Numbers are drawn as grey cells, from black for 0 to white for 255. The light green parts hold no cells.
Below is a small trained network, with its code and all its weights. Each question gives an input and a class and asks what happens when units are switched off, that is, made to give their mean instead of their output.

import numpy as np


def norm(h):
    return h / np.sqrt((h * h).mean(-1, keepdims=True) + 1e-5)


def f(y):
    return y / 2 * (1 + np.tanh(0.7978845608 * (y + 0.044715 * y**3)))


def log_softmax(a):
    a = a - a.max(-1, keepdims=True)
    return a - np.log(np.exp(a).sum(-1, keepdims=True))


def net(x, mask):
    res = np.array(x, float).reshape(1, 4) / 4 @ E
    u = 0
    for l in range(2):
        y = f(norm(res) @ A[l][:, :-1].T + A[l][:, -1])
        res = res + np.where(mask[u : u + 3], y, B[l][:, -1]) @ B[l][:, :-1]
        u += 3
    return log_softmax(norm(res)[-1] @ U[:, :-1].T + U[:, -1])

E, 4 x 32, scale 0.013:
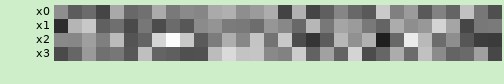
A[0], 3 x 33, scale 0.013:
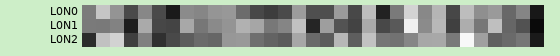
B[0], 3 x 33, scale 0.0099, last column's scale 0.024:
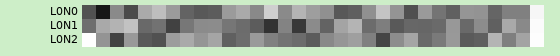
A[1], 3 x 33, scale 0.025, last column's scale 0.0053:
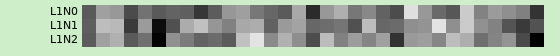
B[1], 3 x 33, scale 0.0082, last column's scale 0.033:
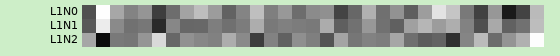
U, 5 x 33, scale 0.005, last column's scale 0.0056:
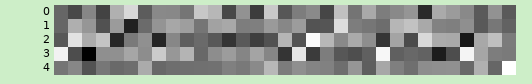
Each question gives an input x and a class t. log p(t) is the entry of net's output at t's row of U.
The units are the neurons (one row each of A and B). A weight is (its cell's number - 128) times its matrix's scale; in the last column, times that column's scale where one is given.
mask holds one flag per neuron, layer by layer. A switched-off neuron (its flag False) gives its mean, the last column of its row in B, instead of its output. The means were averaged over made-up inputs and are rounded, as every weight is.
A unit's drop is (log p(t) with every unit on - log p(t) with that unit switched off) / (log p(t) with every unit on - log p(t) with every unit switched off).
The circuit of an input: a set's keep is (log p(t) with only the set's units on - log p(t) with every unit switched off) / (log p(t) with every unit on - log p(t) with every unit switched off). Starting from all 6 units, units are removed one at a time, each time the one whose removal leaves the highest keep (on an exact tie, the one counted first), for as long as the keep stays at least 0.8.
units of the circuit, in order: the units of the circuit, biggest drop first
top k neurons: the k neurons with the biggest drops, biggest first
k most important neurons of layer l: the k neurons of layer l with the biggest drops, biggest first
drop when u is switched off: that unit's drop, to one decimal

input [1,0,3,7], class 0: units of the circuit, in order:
[L1N2]
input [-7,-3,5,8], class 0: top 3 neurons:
[L0N1; L1N2; L0N2]
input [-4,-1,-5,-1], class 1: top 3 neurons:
[L1N0; L0N1; L0N2]
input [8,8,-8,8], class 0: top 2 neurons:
[L1N2; L1N1]
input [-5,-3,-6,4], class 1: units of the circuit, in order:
[L1N0; L0N1; L0N2; L0N0]
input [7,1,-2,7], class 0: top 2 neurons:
[L1N2; L0N2]
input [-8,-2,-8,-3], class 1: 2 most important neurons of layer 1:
[L1N0; L1N2]
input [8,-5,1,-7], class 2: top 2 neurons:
[L0N1; L1N2]
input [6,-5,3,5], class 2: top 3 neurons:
[L0N1; L0N2; L0N0]
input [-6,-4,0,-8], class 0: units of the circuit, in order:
[L0N1; L0N2]
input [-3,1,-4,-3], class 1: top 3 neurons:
[L0N1; L1N2; L1N0]
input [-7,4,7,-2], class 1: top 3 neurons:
[L0N1; L1N1; L1N2]
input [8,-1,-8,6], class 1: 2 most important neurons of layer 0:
[L0N2; L0N0]
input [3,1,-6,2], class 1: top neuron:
[L1N0]
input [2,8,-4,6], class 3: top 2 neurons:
[L0N2; L0N0]
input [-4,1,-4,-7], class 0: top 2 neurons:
[L0N0; L0N1]
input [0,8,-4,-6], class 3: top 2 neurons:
[L0N2; L1N2]
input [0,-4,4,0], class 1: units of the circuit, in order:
[L0N2; L0N0; L0N1; L1N1]
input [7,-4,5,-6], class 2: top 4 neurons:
[L0N1; L1N2; L0N2; L1N0]
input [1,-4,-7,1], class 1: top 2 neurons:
[L1N0; L0N2]
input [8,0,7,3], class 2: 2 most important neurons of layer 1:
[L1N0; L1N2]
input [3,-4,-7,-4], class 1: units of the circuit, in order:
[L1N0]
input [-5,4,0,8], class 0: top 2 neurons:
[L1N2; L0N1]
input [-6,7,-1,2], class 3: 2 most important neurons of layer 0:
[L0N2; L0N1]
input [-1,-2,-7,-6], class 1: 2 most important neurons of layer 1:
[L1N0; L1N2]
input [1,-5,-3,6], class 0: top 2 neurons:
[L1N2; L0N2]
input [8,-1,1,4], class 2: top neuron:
[L0N1]
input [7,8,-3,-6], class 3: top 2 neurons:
[L0N2; L1N2]
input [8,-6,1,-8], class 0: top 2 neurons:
[L0N0; L0N2]
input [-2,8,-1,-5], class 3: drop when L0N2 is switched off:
0.7
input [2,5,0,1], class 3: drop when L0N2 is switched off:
0.6
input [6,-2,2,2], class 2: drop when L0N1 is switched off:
0.6
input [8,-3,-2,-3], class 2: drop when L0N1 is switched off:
0.7
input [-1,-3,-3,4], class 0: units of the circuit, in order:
[L0N2]
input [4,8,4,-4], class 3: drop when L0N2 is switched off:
1.1
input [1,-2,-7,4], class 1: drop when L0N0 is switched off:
0.0
